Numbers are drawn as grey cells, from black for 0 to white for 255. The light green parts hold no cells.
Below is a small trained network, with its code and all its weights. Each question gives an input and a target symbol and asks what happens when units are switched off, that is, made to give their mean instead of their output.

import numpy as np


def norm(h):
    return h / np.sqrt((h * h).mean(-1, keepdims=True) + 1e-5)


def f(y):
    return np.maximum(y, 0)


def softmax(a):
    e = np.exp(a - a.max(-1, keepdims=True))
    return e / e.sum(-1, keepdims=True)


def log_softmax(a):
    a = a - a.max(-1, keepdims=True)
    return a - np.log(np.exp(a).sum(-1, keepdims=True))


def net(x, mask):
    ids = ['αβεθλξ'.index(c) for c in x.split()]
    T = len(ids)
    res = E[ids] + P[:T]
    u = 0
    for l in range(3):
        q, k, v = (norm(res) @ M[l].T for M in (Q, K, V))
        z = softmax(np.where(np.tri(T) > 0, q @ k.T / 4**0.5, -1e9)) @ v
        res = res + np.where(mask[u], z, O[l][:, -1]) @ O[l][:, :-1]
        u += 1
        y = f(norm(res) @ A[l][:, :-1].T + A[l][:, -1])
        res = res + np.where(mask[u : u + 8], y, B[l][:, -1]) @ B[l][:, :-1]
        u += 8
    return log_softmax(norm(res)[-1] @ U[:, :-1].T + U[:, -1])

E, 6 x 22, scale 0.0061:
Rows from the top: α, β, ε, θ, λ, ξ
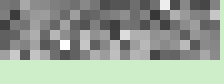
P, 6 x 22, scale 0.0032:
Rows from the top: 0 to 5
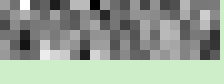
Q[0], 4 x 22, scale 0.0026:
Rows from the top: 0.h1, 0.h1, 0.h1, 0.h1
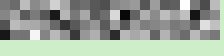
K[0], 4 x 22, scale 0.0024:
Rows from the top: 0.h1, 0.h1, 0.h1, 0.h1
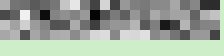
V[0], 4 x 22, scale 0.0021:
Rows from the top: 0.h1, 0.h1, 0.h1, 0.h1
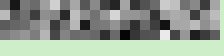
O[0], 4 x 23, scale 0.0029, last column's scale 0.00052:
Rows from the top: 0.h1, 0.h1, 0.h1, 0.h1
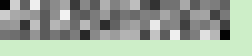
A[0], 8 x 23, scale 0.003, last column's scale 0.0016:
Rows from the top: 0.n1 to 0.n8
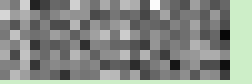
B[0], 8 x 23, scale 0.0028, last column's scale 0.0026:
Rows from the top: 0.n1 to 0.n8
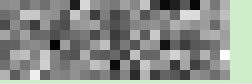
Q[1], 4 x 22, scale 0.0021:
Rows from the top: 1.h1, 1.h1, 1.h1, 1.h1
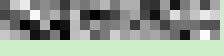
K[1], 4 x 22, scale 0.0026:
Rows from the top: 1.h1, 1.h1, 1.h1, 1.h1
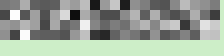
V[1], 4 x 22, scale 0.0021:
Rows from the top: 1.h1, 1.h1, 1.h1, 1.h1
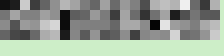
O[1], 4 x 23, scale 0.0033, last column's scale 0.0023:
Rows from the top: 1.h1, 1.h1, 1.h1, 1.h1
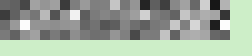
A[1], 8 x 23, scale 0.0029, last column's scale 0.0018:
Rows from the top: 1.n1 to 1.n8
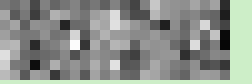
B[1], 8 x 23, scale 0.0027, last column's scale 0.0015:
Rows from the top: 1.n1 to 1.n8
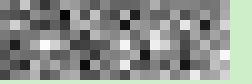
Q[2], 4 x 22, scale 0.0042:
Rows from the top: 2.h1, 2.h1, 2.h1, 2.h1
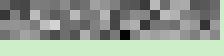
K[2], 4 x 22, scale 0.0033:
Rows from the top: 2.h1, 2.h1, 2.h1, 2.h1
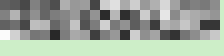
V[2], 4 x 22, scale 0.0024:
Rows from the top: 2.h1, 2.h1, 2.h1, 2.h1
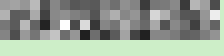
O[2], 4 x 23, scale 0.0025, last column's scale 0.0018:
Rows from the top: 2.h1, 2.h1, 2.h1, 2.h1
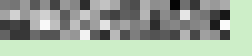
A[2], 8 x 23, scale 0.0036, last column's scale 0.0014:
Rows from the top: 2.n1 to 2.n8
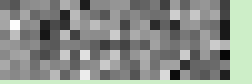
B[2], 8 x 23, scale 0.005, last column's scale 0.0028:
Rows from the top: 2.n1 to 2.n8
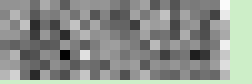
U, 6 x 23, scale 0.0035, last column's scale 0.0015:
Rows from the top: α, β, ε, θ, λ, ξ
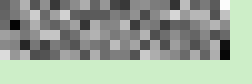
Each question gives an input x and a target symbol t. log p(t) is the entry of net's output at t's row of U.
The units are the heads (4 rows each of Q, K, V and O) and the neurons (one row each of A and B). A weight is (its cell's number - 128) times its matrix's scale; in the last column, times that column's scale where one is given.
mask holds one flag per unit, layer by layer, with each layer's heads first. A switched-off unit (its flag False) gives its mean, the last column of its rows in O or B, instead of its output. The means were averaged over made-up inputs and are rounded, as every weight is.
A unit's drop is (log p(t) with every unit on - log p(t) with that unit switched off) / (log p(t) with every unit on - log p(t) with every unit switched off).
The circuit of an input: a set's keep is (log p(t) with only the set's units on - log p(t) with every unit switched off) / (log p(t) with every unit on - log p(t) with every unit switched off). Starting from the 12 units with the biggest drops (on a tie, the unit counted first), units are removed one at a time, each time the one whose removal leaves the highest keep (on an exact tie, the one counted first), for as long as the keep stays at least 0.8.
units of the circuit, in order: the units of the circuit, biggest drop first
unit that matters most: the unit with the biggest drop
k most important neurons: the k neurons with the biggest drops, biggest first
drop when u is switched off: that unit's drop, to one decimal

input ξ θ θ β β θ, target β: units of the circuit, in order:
(1.h1; 2.n6)
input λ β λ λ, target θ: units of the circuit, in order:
(2.h1)
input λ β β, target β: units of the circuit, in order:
(0.h1; 1.h1)
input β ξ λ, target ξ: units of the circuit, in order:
(1.h1; 0.h1)
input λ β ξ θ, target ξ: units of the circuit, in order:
(2.h1; 1.h1)
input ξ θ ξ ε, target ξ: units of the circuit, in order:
(2.h1; 1.h1)
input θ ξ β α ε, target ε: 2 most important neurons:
(2.n2; 0.n6)
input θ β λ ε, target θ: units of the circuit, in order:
(2.n1; 2.h1)
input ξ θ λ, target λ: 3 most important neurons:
(2.n6; 2.n7; 0.n6)
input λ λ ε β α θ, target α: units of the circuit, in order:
(0.h1; 2.h1)
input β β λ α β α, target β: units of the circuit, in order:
(0.h1; 2.n6)
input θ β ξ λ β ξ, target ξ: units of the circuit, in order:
(2.h1; 1.n3)
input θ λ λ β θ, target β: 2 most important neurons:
(2.n6; 2.n1)
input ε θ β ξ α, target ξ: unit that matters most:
2.h1
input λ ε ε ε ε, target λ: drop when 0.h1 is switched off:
0.9
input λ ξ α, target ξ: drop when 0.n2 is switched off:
-0.1
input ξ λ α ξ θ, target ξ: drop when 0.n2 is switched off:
0.1
